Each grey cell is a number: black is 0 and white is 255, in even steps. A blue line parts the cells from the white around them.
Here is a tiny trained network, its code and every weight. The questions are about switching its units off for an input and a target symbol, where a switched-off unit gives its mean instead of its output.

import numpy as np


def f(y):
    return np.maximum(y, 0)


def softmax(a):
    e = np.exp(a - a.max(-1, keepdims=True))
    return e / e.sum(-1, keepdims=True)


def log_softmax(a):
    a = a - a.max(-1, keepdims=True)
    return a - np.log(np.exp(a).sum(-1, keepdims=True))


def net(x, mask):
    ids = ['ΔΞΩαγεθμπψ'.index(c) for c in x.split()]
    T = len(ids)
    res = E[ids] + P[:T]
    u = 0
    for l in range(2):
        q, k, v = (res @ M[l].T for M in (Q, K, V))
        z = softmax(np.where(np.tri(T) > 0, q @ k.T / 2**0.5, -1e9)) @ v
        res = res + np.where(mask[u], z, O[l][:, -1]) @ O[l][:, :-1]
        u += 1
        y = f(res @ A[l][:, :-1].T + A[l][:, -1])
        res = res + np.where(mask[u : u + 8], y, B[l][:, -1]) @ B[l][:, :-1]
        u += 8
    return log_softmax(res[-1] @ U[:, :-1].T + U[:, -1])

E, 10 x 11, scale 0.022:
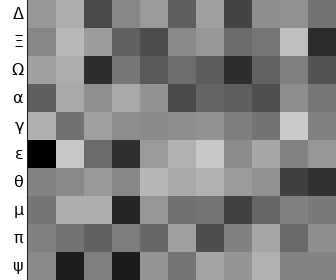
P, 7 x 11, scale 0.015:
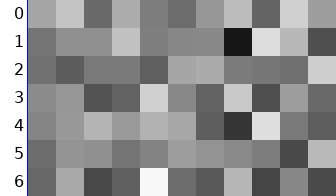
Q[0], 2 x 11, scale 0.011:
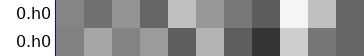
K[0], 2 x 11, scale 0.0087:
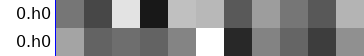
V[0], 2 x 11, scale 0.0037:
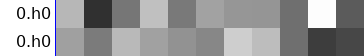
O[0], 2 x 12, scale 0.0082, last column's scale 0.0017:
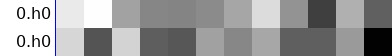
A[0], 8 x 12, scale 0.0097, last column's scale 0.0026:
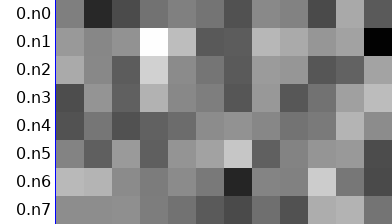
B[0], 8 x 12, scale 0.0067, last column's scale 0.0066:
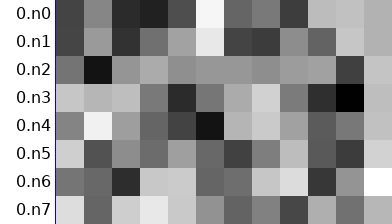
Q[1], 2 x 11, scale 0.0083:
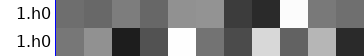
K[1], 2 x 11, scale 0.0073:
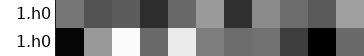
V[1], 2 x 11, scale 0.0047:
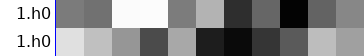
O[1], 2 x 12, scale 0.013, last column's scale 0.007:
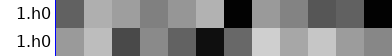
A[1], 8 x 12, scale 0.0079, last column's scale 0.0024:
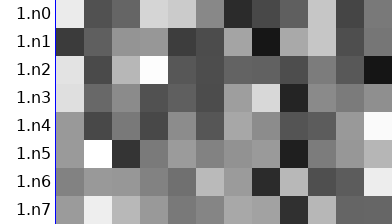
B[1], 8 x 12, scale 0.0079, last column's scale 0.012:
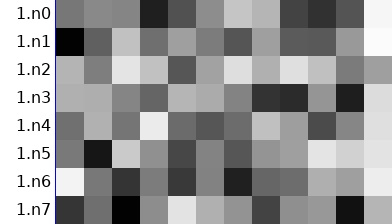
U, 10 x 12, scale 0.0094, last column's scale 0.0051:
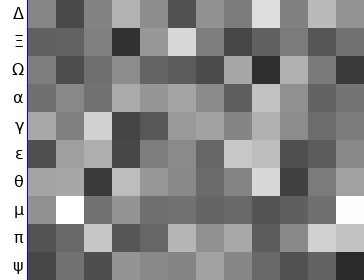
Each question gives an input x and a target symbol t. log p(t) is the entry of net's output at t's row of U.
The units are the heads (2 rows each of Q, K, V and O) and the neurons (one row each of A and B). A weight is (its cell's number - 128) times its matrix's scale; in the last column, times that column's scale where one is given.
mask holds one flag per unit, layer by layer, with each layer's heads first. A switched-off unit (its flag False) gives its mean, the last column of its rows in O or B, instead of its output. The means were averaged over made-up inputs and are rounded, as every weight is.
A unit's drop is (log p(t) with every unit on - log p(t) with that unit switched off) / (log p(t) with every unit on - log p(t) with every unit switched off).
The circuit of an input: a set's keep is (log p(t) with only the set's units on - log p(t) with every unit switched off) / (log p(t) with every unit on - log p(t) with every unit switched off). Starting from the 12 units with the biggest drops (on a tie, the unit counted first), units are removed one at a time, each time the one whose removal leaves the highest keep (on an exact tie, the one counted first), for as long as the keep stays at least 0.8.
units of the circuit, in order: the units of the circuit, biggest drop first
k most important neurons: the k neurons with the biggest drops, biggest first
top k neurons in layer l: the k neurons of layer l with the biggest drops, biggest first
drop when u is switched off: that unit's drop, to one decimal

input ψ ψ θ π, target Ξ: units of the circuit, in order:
1.h0
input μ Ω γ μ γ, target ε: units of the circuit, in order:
1.n0; 1.h0; 1.n6; 0.n7
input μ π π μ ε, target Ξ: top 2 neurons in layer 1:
1.n5; 1.n6
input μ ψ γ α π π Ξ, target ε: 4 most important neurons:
0.n7; 1.n6; 0.n6; 1.n3
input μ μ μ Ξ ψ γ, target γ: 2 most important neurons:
1.n2; 0.n5
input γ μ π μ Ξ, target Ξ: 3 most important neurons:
0.n0; 0.n7; 1.n4
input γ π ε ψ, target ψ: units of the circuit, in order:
1.n4; 1.h0
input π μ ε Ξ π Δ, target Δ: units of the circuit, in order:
1.n0; 1.n3
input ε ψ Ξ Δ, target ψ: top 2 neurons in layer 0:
0.n4; 0.n2
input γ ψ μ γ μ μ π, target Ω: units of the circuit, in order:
1.h0; 1.n5; 0.n0
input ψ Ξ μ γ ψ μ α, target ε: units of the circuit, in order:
1.h0; 0.n3; 1.n6
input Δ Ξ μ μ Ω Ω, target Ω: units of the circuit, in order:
1.n5; 1.h0
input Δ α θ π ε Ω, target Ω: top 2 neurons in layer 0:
0.n6; 0.n5
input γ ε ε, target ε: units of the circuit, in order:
0.n4
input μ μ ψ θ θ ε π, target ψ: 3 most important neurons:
1.n4; 0.n4; 0.n2
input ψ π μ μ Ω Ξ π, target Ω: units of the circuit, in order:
1.h0; 1.n5
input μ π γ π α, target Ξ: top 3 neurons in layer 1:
1.n4; 1.n0; 1.n5
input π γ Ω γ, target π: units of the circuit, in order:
0.n1; 1.n5; 0.h0
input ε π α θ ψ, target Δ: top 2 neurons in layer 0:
0.n7; 0.n3
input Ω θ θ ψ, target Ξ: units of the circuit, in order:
1.h0
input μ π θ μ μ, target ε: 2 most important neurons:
1.n6; 1.n3
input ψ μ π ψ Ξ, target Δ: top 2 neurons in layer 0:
0.n6; 0.n4
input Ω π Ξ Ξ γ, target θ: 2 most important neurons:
0.n1; 0.n6
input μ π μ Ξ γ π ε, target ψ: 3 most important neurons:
1.n4; 0.n4; 0.n3
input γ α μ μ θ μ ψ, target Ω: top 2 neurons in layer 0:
0.n0; 0.n2
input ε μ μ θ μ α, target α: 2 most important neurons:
1.n2; 1.n7
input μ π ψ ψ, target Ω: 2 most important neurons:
0.n0; 1.n5
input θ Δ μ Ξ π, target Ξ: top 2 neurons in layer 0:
0.n0; 0.n4
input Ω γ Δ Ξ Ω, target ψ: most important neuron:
1.n0
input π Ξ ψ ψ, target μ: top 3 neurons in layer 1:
1.n4; 1.n3; 1.n5
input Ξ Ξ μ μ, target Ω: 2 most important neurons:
1.n5; 0.n7
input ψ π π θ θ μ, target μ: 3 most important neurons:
1.n4; 1.n5; 0.n6
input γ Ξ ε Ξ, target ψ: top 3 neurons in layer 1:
1.n4; 1.n5; 1.n1
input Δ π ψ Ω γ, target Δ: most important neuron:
0.n6
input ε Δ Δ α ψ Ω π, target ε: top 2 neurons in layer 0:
0.n7; 0.n3
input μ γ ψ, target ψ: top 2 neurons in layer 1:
1.n4; 1.n3
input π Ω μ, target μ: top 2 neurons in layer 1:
1.n5; 1.n4
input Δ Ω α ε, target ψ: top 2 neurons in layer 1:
1.n4; 1.n7
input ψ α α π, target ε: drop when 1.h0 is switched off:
1.0
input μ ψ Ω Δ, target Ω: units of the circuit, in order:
1.n5
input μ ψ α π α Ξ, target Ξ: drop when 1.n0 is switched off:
-0.1
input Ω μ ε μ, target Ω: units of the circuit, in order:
1.h0; 1.n5
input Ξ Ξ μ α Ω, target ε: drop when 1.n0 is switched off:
0.2
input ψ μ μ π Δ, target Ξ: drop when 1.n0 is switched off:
0.0
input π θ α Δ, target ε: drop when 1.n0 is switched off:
0.1
